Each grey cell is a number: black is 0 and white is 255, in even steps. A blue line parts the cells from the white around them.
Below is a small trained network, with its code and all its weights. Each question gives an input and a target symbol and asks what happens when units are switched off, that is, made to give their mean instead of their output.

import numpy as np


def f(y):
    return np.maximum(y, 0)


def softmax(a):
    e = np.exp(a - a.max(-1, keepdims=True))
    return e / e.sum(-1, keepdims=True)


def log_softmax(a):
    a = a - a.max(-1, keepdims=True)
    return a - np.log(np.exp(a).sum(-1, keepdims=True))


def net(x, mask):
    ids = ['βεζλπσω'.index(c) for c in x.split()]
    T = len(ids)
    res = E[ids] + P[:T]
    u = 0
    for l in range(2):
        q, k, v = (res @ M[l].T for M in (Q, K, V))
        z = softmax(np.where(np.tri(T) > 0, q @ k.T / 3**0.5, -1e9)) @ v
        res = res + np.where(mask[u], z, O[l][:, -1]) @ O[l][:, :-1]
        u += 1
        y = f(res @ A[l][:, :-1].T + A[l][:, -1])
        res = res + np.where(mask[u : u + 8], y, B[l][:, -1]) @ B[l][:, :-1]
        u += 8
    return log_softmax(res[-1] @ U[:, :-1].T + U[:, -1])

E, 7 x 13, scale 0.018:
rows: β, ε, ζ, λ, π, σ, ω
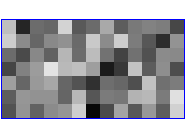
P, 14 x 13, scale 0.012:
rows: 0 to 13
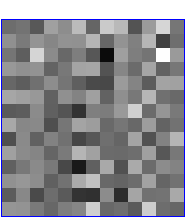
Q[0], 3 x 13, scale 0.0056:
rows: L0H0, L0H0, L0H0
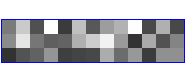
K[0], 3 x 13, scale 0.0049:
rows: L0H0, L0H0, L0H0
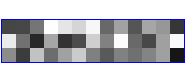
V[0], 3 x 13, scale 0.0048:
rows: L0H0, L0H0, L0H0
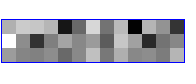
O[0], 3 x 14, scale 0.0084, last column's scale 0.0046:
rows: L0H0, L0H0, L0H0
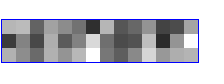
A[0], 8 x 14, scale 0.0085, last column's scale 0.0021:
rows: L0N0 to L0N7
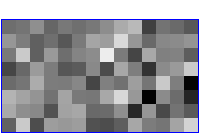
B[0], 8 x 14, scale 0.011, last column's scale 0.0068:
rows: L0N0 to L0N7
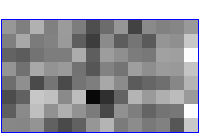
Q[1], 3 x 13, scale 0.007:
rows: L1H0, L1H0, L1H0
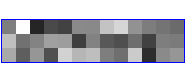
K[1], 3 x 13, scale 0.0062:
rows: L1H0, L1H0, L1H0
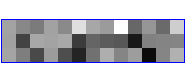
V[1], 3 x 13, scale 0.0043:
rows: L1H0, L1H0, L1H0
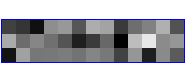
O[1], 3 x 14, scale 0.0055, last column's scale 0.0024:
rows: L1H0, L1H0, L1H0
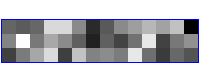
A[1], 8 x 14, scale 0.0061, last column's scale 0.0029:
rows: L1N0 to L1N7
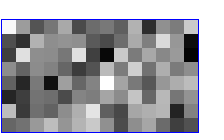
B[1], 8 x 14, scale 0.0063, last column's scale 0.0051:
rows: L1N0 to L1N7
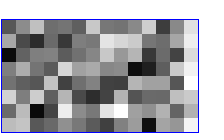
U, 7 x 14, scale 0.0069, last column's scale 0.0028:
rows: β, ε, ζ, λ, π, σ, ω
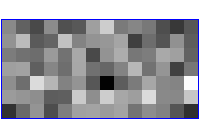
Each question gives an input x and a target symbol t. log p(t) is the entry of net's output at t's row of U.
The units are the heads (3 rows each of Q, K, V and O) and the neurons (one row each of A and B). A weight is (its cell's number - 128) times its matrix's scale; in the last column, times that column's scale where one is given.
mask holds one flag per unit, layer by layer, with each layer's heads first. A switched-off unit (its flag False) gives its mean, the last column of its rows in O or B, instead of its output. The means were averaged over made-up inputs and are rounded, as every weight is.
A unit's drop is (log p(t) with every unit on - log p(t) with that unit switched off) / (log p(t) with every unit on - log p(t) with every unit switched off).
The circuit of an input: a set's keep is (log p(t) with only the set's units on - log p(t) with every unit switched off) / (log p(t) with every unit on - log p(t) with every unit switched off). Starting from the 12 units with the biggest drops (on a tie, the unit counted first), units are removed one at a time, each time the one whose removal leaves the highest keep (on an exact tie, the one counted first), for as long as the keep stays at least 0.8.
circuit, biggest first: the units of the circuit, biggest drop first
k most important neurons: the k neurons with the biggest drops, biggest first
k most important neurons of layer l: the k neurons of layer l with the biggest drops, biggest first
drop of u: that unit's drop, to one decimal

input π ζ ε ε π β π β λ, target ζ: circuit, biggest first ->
L0H0, L1N1
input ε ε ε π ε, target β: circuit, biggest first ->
L0H0, L1N3
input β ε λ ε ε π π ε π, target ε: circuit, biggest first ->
L1N3, L0H0, L1H0, L0N6
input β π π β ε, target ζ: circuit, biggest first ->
L0N5, L0H0, L1N1
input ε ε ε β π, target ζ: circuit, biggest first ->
L0H0, L1N1
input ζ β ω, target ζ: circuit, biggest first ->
L1N1
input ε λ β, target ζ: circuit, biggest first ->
L1N1, L0H0
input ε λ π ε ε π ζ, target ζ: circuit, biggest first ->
L1N1, L0N5, L0H0
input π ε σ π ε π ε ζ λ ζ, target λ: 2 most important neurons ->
L1N7, L1N3
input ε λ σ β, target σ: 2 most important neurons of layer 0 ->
L0N5, L0N1
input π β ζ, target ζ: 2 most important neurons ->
L1N1, L0N3
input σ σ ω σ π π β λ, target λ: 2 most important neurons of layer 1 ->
L1N6, L1N7
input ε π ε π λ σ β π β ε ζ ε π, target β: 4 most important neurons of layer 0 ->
L0N6, L0N4, L0N2, L0N5
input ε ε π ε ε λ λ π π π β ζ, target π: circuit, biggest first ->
L1H0
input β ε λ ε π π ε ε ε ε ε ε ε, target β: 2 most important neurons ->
L1N4, L0N6
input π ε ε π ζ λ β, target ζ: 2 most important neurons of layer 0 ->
L0N5, L0N7
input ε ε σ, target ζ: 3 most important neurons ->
L0N4, L1N1, L1N5
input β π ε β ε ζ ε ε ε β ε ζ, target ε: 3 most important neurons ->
L1N6, L1N7, L1N4
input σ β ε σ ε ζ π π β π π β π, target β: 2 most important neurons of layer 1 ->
L1N5, L1N7
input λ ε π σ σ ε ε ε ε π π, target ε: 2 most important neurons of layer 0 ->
L0N2, L0N7
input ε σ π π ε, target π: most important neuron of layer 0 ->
L0N5
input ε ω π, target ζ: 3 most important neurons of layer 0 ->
L0N4, L0N3, L0N7
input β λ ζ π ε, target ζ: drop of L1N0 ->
-0.1
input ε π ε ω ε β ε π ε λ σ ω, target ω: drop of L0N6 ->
0.2
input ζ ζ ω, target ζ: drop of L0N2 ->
-0.1
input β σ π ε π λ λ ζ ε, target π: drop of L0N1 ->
0.0
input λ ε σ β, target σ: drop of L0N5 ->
0.2
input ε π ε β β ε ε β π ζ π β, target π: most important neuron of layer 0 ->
L0N2
